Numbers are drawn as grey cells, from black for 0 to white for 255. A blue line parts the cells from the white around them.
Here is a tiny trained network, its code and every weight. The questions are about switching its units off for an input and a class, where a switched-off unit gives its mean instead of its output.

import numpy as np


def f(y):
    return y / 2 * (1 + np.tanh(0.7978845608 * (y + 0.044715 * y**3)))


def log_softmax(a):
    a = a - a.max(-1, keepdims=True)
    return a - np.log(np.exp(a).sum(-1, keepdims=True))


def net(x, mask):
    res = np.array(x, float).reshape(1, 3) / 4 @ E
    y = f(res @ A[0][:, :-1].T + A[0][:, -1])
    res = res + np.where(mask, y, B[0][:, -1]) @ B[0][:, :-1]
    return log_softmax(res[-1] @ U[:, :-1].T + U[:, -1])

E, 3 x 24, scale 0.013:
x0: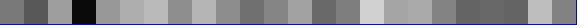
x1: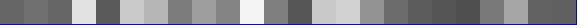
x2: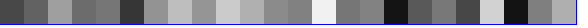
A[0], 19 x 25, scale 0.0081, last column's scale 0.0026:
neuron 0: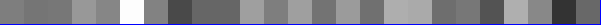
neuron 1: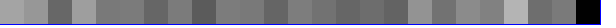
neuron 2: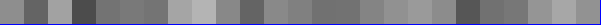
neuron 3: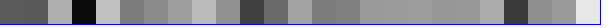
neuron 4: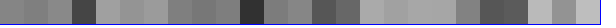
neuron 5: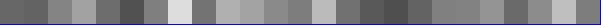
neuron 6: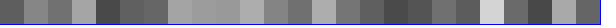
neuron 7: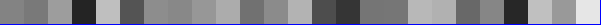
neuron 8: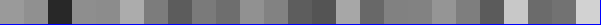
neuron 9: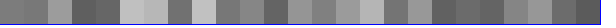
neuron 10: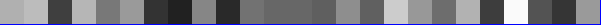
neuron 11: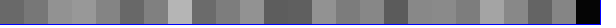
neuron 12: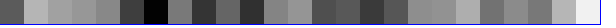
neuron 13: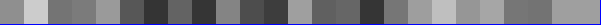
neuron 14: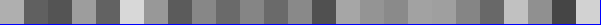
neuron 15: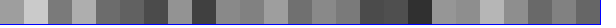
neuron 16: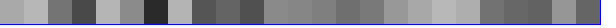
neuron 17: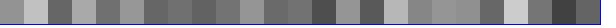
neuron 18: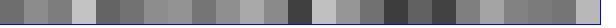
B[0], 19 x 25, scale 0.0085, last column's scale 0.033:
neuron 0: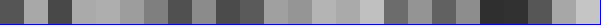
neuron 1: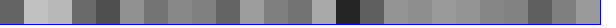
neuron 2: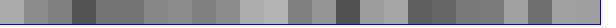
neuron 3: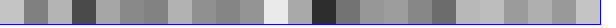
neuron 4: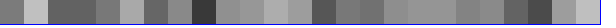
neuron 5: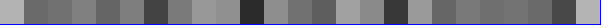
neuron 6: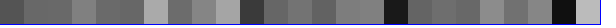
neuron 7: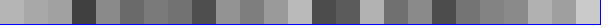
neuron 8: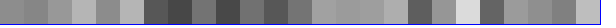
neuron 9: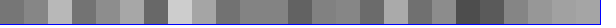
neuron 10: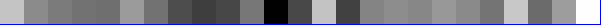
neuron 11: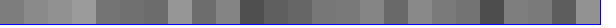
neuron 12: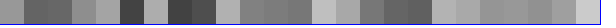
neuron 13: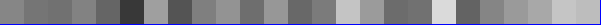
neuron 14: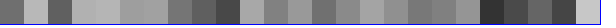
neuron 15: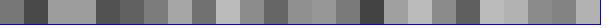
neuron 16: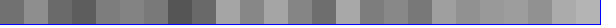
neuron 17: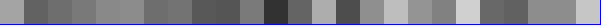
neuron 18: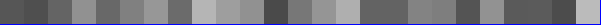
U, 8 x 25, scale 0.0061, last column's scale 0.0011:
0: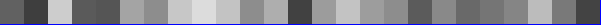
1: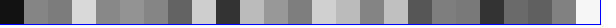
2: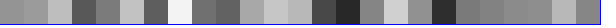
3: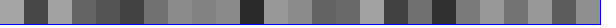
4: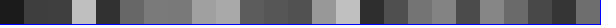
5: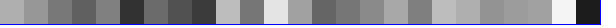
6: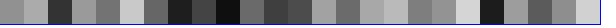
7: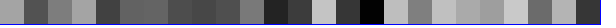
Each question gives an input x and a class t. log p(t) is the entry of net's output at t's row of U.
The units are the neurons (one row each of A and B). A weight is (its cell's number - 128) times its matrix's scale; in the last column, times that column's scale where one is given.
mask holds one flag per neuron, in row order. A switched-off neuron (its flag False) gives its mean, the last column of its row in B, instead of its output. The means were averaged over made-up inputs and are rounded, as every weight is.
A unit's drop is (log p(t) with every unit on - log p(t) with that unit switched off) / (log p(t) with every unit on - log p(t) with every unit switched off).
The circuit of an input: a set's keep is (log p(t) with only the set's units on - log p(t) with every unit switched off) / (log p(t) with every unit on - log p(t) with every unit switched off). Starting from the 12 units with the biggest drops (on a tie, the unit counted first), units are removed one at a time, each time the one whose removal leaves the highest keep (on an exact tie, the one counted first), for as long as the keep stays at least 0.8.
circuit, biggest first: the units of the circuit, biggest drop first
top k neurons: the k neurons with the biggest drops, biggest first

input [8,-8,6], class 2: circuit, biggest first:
neuron 3; neuron 12
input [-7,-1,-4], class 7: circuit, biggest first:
neuron 15
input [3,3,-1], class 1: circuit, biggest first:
neuron 10; neuron 17; neuron 7
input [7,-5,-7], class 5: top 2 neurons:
neuron 3; neuron 7
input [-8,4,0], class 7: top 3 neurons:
neuron 10; neuron 17; neuron 1
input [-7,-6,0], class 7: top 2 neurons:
neuron 3; neuron 15
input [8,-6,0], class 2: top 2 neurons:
neuron 3; neuron 12
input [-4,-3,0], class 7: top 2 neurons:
neuron 3; neuron 7
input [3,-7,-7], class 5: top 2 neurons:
neuron 3; neuron 16
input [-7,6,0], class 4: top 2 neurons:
neuron 18; neuron 6
